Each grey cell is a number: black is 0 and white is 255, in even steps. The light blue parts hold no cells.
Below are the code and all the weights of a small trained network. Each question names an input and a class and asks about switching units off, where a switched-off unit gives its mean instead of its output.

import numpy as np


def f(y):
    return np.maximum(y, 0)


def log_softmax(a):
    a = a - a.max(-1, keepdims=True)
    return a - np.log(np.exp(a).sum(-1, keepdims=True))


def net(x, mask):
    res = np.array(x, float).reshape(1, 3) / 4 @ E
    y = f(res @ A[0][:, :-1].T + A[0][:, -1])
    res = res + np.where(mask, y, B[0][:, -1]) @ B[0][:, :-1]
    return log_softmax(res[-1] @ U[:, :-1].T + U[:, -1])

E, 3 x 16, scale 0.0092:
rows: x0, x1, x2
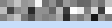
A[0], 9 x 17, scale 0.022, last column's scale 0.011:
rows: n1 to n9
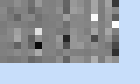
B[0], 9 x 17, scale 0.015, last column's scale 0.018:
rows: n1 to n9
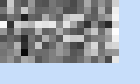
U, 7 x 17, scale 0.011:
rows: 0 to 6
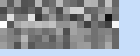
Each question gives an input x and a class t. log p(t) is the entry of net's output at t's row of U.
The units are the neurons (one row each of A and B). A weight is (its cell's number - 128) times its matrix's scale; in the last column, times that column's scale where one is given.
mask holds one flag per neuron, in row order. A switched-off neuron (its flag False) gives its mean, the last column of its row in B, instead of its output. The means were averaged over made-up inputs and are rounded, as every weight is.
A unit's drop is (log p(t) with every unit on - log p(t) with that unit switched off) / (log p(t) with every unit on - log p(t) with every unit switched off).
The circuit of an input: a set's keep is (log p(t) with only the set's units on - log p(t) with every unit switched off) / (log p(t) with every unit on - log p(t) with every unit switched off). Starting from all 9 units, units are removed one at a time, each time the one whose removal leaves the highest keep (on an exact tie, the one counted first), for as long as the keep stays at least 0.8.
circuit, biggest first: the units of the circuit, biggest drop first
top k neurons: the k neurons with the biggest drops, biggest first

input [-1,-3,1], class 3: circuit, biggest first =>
n1, n3
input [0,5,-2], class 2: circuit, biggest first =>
n2
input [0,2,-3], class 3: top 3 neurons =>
n6, n4, n1
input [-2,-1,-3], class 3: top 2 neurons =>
n6, n1
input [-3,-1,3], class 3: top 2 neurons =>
n3, n5
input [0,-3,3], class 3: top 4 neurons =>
n3, n1, n2, n6
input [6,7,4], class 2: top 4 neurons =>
n1, n2, n9, n7
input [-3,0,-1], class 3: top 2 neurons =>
n5, n1
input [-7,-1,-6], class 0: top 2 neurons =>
n7, n6
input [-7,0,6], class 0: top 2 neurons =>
n7, n3
